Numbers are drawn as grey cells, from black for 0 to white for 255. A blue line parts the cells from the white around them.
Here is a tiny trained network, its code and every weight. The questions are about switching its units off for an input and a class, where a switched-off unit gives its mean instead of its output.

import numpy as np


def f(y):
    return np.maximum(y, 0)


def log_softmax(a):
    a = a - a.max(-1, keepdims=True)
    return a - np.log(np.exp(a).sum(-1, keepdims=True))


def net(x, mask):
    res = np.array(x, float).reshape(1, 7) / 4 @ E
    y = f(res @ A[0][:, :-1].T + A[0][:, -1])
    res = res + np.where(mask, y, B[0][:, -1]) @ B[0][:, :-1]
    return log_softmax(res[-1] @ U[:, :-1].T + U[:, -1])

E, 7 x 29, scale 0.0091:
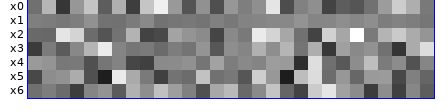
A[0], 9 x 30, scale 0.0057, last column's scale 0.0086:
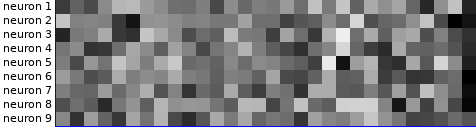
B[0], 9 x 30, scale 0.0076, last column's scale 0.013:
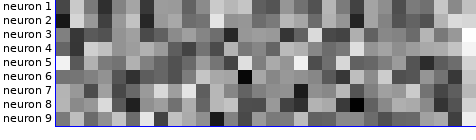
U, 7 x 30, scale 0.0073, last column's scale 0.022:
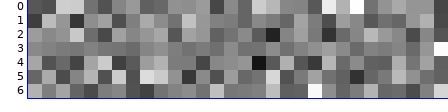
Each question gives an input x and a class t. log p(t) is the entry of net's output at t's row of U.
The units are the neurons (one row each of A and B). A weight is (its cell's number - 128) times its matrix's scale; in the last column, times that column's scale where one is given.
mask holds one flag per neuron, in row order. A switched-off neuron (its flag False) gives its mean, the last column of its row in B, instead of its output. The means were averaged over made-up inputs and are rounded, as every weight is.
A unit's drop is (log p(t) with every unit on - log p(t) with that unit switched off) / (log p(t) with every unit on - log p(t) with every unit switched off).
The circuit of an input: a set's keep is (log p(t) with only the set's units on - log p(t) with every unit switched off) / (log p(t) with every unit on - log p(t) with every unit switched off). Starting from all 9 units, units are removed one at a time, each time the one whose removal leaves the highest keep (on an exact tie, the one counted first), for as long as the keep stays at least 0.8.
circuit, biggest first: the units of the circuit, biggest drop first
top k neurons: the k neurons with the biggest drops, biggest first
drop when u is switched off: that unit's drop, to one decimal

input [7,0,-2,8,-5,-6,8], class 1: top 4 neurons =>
[neuron 1; neuron 3; neuron 9; neuron 7]
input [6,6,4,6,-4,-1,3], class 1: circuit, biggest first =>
[neuron 9; neuron 4]
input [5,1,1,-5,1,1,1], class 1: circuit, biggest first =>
[neuron 9; neuron 2]
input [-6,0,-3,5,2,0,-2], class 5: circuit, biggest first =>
[neuron 9]
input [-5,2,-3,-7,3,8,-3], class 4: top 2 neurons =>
[neuron 3; neuron 1]
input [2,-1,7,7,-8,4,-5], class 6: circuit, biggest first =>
[neuron 5; neuron 4]
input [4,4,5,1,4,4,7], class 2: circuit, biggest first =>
[neuron 8; neuron 4]
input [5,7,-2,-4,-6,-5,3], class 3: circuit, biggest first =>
[neuron 3; neuron 9]
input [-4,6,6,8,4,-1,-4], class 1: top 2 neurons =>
[neuron 1; neuron 4]
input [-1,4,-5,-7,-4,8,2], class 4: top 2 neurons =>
[neuron 3; neuron 1]
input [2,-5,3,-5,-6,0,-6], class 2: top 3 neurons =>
[neuron 7; neuron 4; neuron 1]
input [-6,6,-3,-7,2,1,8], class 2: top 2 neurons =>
[neuron 8; neuron 1]
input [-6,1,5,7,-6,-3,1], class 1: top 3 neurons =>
[neuron 1; neuron 4; neuron 3]
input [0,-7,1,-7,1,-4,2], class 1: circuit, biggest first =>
[neuron 2]
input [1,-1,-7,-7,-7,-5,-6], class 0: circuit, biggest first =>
[neuron 6; neuron 4]
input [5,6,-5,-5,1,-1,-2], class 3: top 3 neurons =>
[neuron 9; neuron 1; neuron 4]
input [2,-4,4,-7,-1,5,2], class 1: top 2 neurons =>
[neuron 2; neuron 4]
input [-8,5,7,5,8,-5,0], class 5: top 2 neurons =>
[neuron 9; neuron 4]
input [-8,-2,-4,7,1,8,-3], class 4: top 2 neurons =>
[neuron 3; neuron 2]
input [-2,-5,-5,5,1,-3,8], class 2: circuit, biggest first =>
[neuron 8]
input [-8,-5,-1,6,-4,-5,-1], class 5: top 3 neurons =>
[neuron 9; neuron 3; neuron 2]
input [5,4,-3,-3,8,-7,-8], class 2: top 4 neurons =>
[neuron 3; neuron 7; neuron 5; neuron 9]
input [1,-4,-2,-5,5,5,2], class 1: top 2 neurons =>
[neuron 2; neuron 5]
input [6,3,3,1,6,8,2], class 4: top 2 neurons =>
[neuron 3; neuron 9]
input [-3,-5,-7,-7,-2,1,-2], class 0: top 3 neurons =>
[neuron 4; neuron 6; neuron 1]
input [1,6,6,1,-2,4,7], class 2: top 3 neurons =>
[neuron 8; neuron 4; neuron 6]
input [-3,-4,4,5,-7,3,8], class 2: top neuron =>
[neuron 8]
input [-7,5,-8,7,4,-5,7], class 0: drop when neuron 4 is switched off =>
0.7
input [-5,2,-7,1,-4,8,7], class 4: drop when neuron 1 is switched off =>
0.0
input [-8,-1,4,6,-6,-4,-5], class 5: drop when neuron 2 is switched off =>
0.1
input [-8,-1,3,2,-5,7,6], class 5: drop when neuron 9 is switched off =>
0.9
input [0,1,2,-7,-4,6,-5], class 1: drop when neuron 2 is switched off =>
1.0
